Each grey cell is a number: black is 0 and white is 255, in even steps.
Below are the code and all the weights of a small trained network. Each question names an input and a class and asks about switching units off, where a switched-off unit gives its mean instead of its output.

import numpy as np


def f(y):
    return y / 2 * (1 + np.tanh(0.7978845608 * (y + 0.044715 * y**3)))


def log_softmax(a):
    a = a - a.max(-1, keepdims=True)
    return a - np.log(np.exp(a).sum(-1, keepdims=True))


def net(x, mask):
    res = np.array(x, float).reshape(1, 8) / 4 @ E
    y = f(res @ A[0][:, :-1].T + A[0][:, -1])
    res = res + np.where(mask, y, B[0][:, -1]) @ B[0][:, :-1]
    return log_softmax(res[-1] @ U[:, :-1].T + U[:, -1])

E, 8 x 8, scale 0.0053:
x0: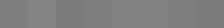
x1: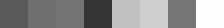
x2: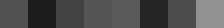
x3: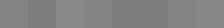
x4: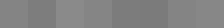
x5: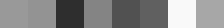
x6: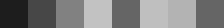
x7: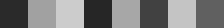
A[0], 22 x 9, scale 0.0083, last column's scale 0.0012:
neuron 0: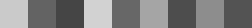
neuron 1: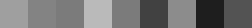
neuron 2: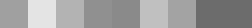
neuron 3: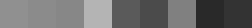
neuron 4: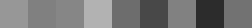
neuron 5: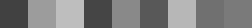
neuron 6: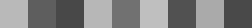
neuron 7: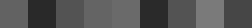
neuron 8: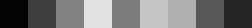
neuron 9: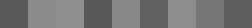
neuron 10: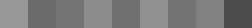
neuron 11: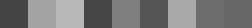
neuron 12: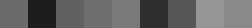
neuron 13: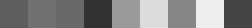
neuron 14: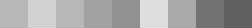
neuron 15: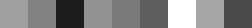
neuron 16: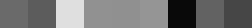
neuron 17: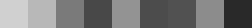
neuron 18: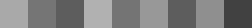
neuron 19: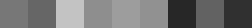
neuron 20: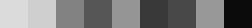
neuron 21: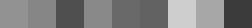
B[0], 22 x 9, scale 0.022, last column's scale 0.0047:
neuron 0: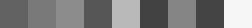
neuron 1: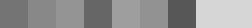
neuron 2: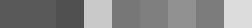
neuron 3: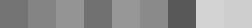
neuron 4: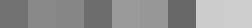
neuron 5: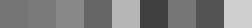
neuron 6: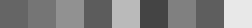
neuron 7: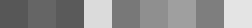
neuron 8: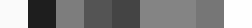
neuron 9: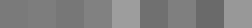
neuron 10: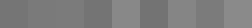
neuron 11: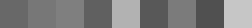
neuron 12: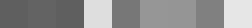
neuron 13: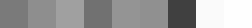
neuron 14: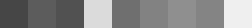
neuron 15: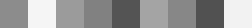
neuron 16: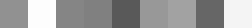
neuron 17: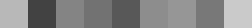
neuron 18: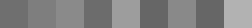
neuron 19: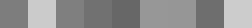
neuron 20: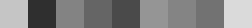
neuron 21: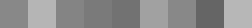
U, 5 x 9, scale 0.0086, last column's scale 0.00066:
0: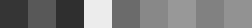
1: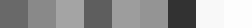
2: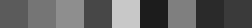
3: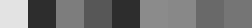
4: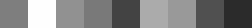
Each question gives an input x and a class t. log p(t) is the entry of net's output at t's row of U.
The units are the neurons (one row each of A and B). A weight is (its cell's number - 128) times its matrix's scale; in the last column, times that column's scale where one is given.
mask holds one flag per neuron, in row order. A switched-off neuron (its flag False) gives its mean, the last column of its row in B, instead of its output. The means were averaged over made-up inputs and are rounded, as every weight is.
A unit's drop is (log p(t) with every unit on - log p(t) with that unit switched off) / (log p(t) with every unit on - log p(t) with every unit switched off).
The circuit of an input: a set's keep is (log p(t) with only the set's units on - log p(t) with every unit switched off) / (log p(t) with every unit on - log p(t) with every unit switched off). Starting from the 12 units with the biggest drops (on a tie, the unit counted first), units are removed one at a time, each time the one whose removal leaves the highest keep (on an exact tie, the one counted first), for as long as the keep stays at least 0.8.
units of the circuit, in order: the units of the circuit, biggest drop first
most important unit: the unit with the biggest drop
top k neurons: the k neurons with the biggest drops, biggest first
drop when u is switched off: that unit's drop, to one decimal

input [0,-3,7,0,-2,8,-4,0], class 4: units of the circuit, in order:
neuron 15
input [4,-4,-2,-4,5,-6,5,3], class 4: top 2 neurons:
neuron 16; neuron 20
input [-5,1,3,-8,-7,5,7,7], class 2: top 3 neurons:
neuron 5; neuron 11; neuron 20
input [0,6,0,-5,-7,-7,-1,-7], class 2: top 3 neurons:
neuron 6; neuron 0; neuron 15
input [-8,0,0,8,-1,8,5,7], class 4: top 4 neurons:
neuron 15; neuron 21; neuron 0; neuron 6
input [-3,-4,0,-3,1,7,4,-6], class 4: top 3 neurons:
neuron 15; neuron 21; neuron 5
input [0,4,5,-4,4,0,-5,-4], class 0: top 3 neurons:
neuron 8; neuron 12; neuron 7
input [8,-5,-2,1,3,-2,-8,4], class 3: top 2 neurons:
neuron 20; neuron 17
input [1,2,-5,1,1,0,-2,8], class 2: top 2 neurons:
neuron 5; neuron 11
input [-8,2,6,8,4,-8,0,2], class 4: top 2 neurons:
neuron 16; neuron 19
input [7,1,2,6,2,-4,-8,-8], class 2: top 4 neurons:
neuron 0; neuron 6; neuron 8; neuron 18
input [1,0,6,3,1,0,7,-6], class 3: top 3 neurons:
neuron 8; neuron 14; neuron 2
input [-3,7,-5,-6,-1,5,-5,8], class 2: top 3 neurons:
neuron 5; neuron 11; neuron 1
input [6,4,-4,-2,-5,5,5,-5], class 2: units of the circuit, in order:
neuron 6
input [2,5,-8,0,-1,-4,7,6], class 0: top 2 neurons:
neuron 14; neuron 2
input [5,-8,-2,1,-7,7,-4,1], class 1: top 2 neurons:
neuron 1; neuron 3
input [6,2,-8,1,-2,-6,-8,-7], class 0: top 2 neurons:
neuron 14; neuron 2
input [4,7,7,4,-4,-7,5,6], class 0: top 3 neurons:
neuron 12; neuron 7; neuron 1
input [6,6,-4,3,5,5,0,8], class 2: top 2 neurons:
neuron 5; neuron 11
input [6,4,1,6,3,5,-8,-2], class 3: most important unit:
neuron 20
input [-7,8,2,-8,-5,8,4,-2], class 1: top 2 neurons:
neuron 13; neuron 16
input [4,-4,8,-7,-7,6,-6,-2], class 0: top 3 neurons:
neuron 7; neuron 12; neuron 8
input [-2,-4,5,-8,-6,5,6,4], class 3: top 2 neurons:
neuron 8; neuron 14
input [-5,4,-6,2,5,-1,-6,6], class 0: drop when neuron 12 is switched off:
-0.1
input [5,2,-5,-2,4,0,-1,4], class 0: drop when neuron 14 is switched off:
0.2
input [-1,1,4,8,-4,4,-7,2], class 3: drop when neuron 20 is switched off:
0.1
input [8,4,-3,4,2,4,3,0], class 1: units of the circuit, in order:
neuron 13
